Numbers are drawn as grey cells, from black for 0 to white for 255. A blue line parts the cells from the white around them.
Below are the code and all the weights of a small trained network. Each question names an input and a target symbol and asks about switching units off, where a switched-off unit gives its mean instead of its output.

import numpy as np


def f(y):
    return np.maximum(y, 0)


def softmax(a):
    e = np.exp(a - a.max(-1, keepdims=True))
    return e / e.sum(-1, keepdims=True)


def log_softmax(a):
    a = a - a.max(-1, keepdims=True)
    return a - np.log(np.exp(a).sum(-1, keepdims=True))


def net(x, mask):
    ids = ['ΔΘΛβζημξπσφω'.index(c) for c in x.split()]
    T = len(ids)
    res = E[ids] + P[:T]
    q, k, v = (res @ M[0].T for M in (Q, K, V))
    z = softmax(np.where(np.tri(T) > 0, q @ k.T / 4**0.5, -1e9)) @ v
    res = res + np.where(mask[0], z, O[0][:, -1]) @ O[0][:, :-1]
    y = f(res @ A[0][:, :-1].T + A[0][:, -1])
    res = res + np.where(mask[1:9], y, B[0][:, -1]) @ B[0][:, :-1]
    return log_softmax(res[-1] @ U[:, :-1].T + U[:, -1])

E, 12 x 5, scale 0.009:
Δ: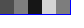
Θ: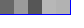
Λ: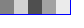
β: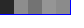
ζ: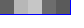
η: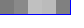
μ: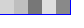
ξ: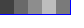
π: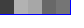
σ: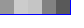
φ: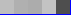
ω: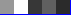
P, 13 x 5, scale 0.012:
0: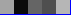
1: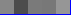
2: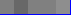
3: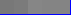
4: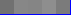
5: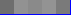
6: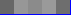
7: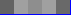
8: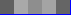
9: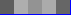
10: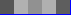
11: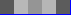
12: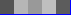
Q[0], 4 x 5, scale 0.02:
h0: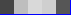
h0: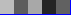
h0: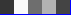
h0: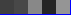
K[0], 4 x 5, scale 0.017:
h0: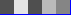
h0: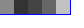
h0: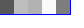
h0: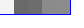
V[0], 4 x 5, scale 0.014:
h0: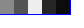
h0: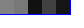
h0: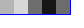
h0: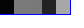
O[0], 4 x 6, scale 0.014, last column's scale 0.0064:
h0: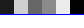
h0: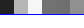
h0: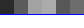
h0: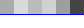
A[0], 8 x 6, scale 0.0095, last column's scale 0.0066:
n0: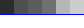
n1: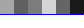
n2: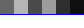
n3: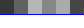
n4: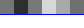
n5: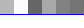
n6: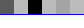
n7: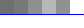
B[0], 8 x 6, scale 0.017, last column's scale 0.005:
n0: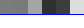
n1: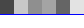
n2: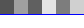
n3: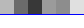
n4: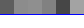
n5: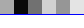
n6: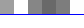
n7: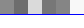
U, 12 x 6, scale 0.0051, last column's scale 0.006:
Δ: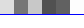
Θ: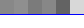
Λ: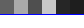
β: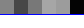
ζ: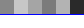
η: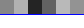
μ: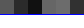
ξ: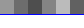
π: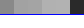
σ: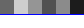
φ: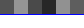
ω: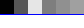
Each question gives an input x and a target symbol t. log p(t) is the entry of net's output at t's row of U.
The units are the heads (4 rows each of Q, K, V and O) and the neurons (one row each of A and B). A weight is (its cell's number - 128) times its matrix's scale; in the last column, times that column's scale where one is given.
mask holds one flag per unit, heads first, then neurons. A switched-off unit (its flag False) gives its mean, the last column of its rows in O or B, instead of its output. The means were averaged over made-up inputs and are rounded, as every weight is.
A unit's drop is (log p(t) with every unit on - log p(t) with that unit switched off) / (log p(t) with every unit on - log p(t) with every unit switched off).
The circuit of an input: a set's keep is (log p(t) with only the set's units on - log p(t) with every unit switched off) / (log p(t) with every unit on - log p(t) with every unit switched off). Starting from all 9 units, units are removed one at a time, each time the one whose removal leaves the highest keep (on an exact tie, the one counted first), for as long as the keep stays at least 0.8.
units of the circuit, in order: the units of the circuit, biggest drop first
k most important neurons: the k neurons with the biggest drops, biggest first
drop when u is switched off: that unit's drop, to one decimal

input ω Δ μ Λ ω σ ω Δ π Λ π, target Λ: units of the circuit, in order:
h0, n1
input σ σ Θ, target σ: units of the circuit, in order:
h0, n6, n0
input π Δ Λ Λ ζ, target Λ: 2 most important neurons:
n1, n7
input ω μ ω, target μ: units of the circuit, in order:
h0, n6
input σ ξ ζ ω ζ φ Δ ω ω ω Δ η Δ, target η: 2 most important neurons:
n6, n7
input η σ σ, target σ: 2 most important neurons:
n6, n5
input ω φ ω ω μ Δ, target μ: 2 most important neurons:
n6, n7
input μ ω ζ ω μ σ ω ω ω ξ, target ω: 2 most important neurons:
n7, n6
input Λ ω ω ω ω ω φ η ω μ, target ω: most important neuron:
n6
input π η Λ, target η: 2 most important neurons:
n6, n7
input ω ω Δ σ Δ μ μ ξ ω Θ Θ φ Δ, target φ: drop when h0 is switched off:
1.1
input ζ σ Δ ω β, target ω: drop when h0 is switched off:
0.6
